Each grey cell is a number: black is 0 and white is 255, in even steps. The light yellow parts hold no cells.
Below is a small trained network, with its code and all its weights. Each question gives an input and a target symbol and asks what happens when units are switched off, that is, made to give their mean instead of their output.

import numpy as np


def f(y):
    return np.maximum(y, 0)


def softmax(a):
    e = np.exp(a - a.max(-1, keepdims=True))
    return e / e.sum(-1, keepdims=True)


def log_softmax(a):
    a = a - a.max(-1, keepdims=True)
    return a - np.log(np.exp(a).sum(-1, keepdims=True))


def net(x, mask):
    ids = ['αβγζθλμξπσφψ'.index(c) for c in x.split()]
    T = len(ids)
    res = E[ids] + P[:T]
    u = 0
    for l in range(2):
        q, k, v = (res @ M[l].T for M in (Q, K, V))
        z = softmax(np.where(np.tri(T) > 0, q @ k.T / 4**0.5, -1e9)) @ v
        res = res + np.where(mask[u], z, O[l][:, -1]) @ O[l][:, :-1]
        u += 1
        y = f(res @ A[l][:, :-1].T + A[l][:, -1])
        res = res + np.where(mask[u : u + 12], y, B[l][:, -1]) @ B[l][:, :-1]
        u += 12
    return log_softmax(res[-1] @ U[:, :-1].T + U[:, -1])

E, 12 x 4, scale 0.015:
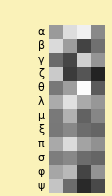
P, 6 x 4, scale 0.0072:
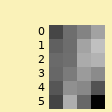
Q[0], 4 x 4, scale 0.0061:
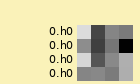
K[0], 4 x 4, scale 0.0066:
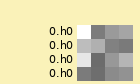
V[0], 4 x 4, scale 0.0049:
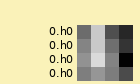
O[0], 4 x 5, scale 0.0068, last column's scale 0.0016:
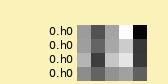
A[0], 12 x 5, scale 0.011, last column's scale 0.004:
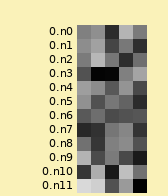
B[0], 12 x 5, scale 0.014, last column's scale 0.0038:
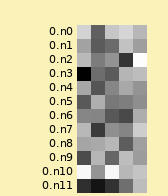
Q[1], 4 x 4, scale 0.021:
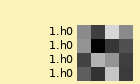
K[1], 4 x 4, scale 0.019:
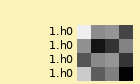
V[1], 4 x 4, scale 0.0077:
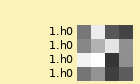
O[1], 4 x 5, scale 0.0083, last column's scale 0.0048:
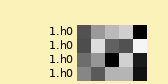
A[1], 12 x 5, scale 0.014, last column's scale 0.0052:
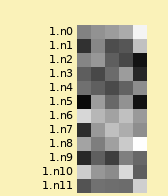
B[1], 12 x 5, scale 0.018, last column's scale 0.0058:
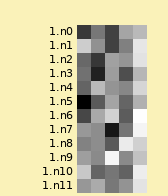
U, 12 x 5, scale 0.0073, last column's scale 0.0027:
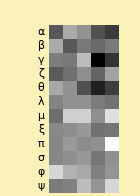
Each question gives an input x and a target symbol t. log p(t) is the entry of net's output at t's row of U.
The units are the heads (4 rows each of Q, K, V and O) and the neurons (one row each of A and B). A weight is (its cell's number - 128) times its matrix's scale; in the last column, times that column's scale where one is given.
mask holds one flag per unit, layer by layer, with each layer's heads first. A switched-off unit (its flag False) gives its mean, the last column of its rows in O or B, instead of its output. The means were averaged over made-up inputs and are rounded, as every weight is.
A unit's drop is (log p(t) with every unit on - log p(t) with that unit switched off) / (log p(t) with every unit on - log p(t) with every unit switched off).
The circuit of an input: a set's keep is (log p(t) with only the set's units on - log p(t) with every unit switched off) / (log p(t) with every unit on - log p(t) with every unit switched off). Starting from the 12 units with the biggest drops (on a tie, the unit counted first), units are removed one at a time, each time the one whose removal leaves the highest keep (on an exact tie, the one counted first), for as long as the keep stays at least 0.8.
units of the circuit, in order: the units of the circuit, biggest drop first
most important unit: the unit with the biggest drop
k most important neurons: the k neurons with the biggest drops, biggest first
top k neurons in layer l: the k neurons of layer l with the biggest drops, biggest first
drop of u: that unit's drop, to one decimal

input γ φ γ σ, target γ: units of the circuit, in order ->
1.h0; 0.n7; 1.n8
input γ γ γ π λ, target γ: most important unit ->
0.h0
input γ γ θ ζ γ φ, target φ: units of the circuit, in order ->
0.n10; 0.n0
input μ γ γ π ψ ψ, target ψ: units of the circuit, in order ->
1.h0; 0.n3; 1.n9; 0.n9
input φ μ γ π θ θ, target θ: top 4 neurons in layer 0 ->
0.n7; 0.n10; 0.n0; 0.n11
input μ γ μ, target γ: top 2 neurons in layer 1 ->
1.n6; 1.n8
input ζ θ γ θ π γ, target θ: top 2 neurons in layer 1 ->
1.n7; 1.n6
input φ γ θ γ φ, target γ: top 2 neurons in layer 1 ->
1.n2; 1.n8
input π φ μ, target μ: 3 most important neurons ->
1.n6; 0.n11; 0.n10
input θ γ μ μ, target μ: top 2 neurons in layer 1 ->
1.n6; 1.n7
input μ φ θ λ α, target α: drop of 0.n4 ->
0.0
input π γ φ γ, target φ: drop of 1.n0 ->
0.1
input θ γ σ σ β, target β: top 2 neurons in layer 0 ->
0.n11; 0.n1
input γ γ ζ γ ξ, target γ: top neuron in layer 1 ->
1.n8
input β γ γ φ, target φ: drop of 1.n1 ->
-0.1
